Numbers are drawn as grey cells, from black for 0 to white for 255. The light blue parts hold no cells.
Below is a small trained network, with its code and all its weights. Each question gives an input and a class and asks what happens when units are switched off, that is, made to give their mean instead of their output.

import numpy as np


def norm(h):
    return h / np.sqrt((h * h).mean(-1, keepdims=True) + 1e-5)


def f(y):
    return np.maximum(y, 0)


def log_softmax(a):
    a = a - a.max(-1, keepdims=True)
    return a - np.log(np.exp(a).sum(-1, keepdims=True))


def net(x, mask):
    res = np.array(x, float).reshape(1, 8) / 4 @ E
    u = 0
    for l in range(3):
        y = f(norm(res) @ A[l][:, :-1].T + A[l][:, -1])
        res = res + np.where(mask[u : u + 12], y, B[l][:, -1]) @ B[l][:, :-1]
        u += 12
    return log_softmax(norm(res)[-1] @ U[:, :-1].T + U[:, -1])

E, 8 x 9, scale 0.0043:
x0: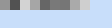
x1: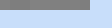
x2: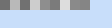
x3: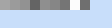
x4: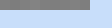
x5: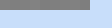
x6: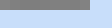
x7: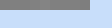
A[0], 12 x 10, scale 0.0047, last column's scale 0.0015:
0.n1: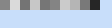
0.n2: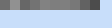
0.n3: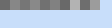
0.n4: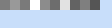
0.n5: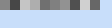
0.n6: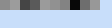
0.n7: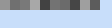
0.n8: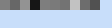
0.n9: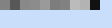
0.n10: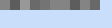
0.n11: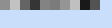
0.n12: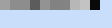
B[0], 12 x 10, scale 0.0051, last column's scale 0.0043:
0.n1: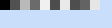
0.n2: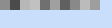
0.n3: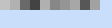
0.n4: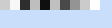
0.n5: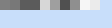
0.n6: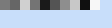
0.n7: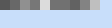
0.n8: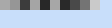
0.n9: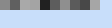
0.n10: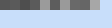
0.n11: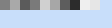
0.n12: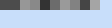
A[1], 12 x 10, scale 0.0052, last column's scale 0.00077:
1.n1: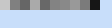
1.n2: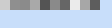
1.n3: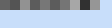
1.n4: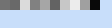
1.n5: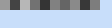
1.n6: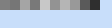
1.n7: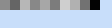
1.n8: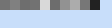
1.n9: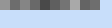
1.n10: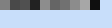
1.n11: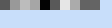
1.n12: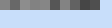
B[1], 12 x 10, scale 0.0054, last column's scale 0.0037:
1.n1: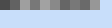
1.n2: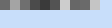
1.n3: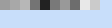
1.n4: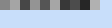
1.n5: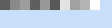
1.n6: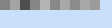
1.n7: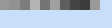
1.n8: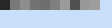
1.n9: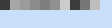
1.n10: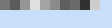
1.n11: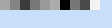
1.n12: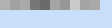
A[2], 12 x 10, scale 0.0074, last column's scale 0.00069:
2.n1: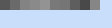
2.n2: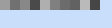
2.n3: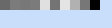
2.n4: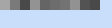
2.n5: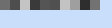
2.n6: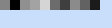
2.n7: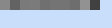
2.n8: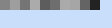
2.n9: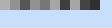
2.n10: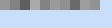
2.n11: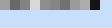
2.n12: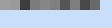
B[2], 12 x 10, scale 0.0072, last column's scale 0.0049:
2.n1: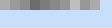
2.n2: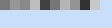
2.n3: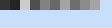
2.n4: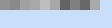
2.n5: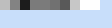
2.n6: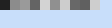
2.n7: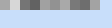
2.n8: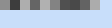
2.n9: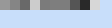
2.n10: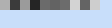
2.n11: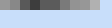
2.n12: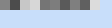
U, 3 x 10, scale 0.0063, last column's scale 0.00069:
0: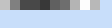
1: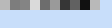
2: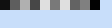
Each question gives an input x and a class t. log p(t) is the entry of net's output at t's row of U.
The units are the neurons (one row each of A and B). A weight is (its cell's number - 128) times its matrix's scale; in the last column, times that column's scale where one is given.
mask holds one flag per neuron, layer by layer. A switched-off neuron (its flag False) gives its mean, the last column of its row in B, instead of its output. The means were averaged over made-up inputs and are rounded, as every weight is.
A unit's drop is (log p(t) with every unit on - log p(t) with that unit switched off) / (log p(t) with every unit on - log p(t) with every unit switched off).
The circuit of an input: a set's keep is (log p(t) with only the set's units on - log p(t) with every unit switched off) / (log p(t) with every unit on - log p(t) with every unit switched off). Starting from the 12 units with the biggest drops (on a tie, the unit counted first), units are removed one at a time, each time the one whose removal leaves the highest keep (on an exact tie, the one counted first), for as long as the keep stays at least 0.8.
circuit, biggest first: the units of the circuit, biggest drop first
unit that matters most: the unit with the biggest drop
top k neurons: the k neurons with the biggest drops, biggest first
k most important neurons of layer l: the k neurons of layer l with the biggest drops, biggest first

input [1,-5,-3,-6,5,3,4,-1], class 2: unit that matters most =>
0.n5
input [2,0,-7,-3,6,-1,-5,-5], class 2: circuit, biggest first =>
(2.n6, 0.n4)
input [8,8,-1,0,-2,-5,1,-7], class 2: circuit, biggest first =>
(0.n4, 2.n6)
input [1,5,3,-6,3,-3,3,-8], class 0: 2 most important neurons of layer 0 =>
(0.n5, 0.n7)
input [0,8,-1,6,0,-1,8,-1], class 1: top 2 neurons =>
(0.n11, 0.n6)
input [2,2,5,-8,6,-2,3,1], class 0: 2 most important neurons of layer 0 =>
(0.n5, 0.n4)
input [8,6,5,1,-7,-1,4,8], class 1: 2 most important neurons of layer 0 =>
(0.n11, 0.n9)
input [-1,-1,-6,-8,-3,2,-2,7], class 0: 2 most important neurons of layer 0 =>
(0.n6, 0.n11)
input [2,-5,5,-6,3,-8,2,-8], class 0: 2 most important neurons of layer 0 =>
(0.n4, 0.n5)
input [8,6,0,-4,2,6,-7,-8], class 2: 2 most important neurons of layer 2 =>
(2.n6, 2.n5)
